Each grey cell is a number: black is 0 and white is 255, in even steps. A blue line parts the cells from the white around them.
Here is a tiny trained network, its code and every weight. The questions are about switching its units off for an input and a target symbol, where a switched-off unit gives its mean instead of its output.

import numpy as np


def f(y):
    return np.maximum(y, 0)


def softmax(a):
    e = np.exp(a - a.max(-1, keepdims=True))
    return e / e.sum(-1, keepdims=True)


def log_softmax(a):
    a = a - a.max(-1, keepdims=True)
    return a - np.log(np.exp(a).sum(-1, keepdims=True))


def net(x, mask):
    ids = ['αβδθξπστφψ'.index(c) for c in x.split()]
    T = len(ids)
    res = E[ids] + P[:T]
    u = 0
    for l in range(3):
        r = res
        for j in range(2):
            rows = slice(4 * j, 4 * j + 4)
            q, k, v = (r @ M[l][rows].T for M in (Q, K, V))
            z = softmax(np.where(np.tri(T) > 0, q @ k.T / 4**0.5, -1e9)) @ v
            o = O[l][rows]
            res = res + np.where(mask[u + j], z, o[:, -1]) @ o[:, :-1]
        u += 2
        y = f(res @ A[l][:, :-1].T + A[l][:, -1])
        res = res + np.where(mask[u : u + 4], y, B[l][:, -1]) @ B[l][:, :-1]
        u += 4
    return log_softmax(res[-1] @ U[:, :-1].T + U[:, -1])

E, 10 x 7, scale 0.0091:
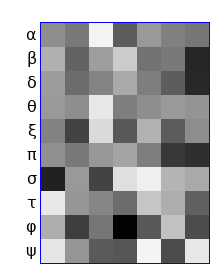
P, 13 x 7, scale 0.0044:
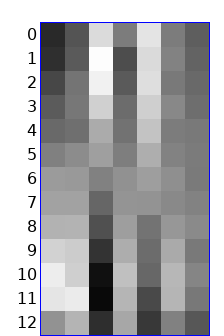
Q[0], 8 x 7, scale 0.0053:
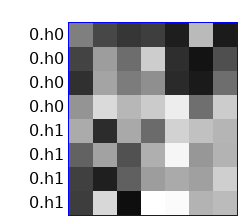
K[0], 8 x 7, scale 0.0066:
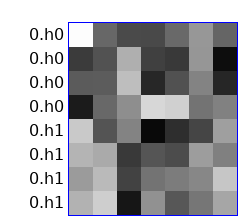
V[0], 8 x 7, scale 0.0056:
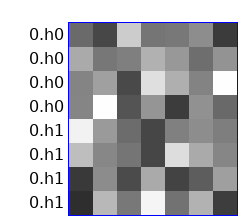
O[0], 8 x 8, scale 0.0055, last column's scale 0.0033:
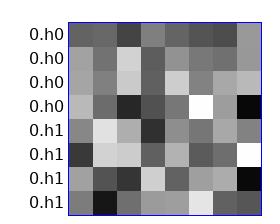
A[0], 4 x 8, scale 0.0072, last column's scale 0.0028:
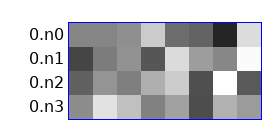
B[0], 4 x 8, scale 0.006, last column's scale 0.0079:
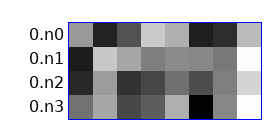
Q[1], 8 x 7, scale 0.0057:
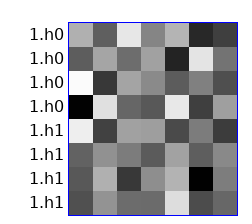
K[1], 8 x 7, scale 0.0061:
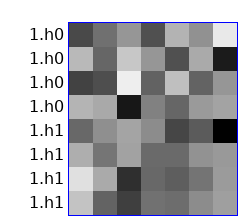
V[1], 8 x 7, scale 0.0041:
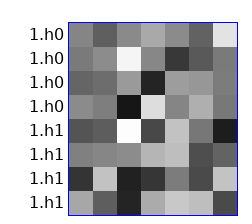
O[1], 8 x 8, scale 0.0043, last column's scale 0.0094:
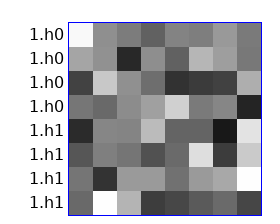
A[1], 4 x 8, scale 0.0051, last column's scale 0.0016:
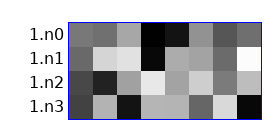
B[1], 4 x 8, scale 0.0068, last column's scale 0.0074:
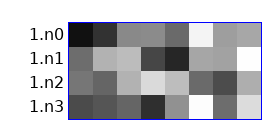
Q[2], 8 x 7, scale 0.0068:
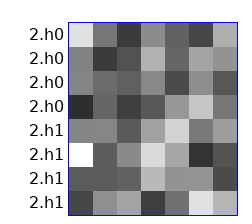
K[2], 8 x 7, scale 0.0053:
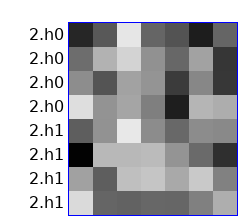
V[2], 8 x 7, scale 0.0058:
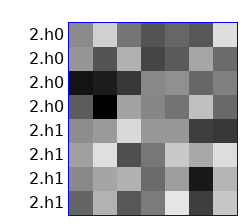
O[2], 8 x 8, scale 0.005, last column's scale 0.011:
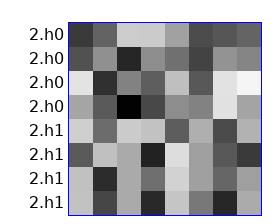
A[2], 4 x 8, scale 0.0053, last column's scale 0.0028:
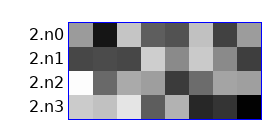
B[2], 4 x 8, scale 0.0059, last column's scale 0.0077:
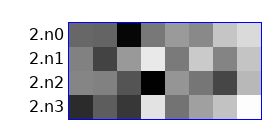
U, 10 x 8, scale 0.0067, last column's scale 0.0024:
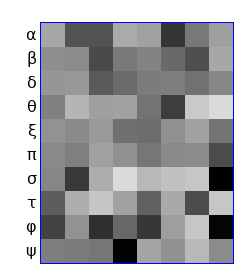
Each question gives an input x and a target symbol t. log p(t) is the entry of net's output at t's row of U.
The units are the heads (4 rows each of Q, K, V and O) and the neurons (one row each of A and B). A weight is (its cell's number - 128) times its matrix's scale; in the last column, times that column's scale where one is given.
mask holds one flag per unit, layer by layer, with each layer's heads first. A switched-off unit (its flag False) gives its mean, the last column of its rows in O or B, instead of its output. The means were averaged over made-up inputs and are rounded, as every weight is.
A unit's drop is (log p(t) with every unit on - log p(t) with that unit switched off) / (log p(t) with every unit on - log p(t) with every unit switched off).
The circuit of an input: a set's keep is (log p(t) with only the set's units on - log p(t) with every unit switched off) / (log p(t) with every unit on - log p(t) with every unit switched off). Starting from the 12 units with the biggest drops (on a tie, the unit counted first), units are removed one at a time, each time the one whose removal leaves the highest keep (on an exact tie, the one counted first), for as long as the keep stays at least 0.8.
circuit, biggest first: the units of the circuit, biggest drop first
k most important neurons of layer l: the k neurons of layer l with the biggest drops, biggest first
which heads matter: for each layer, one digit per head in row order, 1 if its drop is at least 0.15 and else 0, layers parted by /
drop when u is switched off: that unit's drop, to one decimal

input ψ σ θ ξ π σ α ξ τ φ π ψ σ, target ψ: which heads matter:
01 / 01 / 01
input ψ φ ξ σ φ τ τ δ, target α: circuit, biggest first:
(0.n0 1.n1)
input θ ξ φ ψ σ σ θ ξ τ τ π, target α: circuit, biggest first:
(0.n0 1.n1)
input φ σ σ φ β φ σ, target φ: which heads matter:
00 / 00 / 01
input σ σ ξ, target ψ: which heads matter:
01 / 00 / 10
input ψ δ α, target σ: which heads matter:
00 / 01 / 11
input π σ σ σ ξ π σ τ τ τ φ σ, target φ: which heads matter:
10 / 00 / 01
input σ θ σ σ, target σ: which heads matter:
01 / 00 / 00
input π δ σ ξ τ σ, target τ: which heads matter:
00 / 01 / 10
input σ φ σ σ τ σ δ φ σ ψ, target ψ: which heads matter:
00 / 00 / 01
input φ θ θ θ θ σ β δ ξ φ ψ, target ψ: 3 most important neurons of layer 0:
(0.n2 0.n3 0.n0)
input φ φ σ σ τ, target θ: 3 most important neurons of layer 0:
(0.n1 0.n3 0.n2)
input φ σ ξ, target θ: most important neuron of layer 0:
(0.n1)
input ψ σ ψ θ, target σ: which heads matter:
01 / 01 / 11
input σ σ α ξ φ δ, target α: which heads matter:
00 / 00 / 00
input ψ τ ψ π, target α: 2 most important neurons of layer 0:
(0.n0 0.n3)
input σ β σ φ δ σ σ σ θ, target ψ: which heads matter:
01 / 10 / 10
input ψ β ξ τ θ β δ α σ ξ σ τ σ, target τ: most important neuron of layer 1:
(1.n3)
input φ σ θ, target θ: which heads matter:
10 / 00 / 01
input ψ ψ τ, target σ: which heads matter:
10 / 01 / 11
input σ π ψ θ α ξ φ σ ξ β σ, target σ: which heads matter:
01 / 10 / 00
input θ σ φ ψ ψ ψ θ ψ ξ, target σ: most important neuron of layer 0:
(0.n3)
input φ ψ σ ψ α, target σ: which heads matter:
01 / 01 / 11
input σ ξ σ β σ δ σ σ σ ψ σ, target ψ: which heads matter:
00 / 00 / 01
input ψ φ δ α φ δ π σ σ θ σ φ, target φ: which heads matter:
00 / 00 / 01
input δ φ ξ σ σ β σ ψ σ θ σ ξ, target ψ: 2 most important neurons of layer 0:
(0.n0 0.n2)
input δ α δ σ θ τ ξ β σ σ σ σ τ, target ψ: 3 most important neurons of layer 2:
(2.n2 2.n3 2.n1)
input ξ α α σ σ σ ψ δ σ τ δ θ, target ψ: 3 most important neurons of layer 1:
(1.n1 1.n2 1.n3)
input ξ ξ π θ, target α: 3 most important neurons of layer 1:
(1.n3 1.n1 1.n0)
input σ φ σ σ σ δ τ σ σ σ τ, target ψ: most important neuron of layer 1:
(1.n3)
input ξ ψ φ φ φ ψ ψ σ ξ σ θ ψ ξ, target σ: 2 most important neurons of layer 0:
(0.n3 0.n2)
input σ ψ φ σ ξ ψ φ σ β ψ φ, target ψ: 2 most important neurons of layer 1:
(1.n0 1.n2)
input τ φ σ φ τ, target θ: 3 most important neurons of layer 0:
(0.n2 0.n3 0.n1)
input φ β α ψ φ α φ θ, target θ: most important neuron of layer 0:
(0.n3)
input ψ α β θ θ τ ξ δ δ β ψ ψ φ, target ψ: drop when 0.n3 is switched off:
0.2
